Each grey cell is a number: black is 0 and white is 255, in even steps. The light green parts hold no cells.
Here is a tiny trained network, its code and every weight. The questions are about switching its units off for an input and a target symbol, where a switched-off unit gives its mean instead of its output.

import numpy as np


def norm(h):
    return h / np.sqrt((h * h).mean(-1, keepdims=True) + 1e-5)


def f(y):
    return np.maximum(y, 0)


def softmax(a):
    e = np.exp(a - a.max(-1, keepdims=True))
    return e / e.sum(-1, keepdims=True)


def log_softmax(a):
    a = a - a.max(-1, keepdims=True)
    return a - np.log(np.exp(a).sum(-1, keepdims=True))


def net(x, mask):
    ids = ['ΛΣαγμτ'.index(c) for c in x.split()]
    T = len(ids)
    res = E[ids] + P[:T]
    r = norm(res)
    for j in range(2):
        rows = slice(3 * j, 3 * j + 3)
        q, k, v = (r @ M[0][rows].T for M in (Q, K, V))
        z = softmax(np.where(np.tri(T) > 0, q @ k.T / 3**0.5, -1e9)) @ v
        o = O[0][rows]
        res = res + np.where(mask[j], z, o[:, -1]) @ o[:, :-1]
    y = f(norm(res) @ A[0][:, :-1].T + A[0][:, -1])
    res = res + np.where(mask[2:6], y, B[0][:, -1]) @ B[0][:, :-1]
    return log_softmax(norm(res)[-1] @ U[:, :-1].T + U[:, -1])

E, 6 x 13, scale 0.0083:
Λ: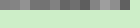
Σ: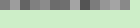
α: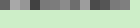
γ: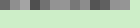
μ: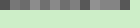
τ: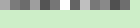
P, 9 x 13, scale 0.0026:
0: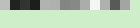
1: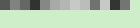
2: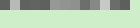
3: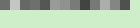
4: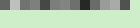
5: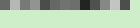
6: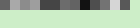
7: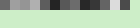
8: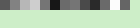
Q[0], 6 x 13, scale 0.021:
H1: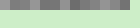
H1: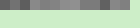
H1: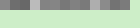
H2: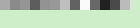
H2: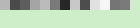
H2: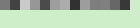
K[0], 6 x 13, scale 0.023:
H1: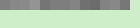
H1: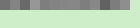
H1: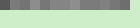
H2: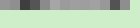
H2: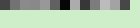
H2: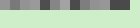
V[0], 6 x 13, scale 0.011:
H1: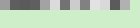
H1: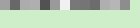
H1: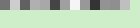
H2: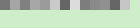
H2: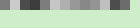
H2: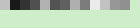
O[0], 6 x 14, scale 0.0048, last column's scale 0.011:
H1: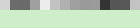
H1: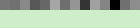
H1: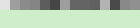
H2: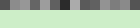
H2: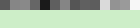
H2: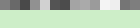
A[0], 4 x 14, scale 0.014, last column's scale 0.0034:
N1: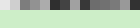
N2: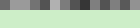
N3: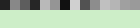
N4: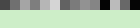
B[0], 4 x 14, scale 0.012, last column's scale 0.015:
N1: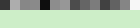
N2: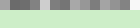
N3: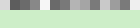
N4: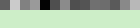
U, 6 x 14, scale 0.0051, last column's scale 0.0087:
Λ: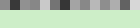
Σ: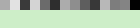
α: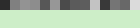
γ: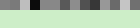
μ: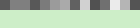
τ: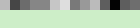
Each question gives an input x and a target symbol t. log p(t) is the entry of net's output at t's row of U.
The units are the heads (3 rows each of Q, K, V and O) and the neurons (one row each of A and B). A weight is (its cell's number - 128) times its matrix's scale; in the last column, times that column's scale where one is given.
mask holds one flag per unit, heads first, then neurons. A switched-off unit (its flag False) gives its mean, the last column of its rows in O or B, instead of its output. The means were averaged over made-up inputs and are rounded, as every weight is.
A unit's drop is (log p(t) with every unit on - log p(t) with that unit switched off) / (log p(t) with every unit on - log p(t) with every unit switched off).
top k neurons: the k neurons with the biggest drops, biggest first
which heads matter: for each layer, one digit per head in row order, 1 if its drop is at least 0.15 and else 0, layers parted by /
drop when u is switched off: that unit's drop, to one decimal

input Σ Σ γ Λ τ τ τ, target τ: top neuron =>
(N3)
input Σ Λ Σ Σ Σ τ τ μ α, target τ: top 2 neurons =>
(N1 N3)
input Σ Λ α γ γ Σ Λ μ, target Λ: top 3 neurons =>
(N1 N2 N4)
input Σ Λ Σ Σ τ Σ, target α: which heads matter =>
10
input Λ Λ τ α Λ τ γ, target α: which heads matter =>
10
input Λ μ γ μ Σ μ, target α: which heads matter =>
11
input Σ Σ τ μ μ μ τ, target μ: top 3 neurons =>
(N3 N1 N4)
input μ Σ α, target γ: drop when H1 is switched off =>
0.4
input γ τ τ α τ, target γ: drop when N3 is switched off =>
0.2
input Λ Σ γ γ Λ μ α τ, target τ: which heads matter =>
01
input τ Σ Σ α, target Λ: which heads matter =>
10
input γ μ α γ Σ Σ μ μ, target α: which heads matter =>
01
